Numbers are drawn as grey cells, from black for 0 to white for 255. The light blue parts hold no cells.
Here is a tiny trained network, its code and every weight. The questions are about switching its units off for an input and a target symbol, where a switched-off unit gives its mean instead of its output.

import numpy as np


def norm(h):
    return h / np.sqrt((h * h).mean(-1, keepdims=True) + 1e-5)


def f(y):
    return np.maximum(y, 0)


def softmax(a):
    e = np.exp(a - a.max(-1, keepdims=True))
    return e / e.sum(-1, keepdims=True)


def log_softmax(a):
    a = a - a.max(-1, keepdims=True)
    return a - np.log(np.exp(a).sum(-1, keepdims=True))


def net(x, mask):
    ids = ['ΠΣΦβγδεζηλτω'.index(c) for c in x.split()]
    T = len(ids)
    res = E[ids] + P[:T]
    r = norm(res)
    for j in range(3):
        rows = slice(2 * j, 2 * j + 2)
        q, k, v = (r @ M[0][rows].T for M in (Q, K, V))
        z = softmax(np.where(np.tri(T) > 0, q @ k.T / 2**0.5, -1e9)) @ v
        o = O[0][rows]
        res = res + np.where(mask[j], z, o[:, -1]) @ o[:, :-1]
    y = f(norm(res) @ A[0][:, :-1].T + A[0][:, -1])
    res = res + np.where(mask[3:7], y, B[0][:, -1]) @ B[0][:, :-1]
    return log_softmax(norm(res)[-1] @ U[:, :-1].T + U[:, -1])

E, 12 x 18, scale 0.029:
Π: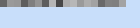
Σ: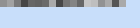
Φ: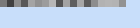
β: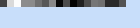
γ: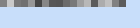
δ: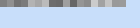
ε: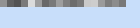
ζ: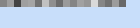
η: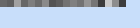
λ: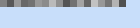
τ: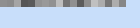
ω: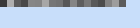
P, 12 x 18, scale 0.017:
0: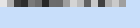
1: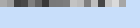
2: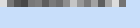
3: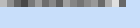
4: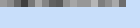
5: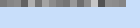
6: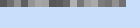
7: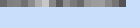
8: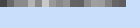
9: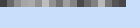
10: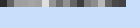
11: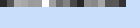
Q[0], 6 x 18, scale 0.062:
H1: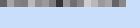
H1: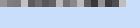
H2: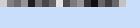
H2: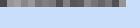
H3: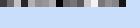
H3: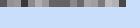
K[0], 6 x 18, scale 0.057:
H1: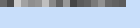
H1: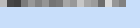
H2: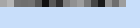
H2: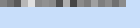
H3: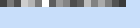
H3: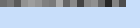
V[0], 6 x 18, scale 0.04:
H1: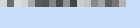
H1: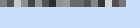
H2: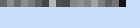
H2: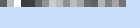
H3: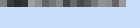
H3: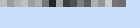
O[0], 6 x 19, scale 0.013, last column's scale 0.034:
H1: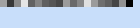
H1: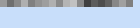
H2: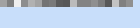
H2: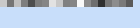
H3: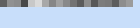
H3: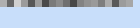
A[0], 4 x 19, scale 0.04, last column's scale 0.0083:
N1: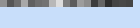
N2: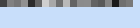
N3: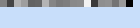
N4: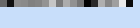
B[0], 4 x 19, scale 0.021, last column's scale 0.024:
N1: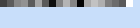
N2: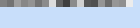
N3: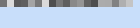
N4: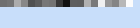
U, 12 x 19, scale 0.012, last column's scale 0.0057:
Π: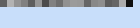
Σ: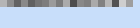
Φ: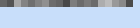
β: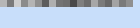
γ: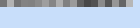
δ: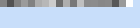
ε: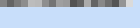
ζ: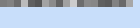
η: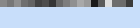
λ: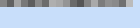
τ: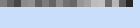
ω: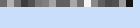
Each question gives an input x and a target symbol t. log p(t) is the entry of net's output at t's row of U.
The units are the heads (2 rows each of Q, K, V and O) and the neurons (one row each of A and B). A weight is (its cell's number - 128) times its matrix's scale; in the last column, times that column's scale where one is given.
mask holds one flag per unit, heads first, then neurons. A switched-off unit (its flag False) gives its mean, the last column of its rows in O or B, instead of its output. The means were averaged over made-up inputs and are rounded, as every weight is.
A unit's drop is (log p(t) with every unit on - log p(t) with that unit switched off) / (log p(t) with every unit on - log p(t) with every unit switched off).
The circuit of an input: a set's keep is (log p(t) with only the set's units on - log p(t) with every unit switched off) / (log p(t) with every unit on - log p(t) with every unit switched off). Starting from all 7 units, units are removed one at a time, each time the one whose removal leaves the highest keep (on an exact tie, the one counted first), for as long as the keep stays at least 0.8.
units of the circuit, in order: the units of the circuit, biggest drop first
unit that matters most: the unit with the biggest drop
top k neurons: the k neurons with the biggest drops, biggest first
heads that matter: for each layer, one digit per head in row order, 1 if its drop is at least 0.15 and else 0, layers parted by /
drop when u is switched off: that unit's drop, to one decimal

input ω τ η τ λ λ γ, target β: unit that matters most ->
H2
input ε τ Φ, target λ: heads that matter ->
010
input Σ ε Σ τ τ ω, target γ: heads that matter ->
100
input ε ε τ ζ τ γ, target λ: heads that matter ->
010
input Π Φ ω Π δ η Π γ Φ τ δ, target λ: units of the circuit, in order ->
H2, N1
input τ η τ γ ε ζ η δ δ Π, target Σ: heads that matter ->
001
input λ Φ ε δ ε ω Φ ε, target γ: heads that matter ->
100
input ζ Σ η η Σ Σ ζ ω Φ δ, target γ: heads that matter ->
100
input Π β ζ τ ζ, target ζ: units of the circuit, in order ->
H1, H3
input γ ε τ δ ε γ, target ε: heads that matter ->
001
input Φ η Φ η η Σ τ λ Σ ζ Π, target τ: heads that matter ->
101
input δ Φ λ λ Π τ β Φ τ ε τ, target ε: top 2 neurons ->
N1, N3
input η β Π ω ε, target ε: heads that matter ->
000
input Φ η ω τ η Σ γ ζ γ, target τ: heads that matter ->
101
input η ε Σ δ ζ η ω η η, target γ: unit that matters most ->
H1
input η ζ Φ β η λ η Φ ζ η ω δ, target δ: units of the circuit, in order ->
H1, N1
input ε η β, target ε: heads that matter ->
110
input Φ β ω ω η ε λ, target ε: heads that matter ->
101
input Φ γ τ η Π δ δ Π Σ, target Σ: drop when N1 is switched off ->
0.1
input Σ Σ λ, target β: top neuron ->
N4
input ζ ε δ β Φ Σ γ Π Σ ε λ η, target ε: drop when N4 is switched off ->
0.1
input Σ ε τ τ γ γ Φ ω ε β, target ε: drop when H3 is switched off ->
0.1
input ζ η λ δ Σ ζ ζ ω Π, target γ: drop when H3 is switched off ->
0.0
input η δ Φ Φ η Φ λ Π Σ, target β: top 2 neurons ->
N3, N1
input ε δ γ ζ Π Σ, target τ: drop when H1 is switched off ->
0.2
